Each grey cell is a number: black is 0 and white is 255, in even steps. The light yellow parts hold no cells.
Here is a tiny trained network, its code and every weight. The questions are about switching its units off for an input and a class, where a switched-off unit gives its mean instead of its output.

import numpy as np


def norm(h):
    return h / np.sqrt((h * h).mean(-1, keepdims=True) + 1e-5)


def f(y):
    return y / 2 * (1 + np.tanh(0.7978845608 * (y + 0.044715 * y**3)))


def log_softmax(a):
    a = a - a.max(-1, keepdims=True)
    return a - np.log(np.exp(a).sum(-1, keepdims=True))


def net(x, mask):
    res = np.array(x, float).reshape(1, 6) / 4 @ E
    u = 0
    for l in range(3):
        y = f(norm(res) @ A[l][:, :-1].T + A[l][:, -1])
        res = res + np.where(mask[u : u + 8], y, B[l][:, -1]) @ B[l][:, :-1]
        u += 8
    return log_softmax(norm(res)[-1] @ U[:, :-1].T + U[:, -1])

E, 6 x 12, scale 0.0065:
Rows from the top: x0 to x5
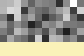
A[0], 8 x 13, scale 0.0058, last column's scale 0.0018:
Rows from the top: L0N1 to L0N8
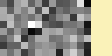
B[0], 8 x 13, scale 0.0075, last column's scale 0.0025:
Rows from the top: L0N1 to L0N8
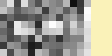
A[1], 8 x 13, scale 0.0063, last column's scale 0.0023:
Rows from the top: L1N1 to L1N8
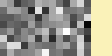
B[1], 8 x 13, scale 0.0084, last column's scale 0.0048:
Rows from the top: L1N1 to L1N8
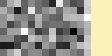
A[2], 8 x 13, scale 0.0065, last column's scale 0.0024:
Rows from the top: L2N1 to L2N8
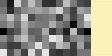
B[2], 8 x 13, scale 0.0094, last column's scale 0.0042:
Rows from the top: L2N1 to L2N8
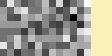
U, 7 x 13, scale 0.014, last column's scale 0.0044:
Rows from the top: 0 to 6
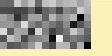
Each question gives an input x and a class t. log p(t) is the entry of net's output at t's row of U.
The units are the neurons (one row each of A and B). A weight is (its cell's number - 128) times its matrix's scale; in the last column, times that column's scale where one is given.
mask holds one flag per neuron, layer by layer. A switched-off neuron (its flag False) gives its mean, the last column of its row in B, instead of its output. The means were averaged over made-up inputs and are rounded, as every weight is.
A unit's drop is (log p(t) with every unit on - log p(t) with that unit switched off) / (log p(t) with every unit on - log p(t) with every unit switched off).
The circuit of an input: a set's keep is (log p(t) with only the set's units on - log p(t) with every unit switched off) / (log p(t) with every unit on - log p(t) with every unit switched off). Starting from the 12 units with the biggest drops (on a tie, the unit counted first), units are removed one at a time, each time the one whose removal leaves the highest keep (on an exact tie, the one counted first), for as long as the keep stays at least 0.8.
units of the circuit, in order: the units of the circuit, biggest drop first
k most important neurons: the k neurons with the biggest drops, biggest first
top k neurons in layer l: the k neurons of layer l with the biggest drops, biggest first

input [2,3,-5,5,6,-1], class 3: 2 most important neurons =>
L0N1, L0N4
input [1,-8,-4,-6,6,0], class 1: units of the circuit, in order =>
L2N5
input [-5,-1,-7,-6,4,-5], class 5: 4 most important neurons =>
L1N8, L1N1, L0N5, L1N7
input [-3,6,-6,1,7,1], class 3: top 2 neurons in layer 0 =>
L0N1, L0N7
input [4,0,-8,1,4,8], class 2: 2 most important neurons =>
L1N2, L2N1
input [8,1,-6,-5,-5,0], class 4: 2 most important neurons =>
L0N8, L0N6
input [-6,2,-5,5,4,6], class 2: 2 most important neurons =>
L1N2, L0N4
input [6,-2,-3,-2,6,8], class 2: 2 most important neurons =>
L1N2, L1N5
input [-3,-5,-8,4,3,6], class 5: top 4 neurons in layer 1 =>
L1N1, L1N7, L1N6, L1N8
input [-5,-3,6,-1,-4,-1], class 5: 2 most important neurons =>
L2N1, L0N1
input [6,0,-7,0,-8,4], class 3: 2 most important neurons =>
L1N5, L2N3
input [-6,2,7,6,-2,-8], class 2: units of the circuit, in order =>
L1N6, L2N8
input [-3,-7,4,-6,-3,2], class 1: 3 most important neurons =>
L0N7, L2N5, L0N5
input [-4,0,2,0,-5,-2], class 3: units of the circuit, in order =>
L1N5
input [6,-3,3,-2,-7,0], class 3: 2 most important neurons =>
L1N5, L2N3
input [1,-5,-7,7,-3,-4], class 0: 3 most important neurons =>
L0N5, L2N1, L2N6
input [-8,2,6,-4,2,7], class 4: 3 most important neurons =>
L2N7, L1N4, L0N2
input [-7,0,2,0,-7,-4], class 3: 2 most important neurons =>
L1N5, L2N4
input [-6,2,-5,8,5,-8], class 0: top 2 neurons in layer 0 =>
L0N5, L0N6
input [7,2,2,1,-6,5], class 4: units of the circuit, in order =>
L0N8
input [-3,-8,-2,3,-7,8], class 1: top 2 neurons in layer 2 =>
L2N5, L2N8
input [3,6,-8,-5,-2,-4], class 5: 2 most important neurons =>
L1N1, L1N8
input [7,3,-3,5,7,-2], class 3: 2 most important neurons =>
L0N1, L2N3
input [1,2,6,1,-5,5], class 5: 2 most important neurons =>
L2N1, L0N1
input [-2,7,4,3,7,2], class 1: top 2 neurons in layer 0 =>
L0N3, L0N2
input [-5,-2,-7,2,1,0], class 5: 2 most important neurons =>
L1N1, L1N8
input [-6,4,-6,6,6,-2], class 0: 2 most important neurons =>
L0N5, L1N5
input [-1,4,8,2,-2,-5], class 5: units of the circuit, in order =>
L2N1
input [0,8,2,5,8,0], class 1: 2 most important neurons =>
L1N7, L0N3
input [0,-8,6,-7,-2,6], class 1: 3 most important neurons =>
L0N7, L2N5, L0N5
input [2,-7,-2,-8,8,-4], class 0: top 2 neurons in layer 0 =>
L0N4, L0N6
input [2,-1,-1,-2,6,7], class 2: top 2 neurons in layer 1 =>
L1N2, L1N5
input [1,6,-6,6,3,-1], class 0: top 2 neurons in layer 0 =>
L0N5, L0N7
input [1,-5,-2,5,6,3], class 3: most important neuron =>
L0N1
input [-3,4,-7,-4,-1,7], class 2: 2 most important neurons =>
L1N2, L2N1
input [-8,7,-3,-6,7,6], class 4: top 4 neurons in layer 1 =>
L1N4, L1N5, L1N3, L1N6
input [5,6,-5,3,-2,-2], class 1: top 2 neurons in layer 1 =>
L1N7, L1N3
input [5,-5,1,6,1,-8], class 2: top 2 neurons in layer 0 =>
L0N4, L0N2
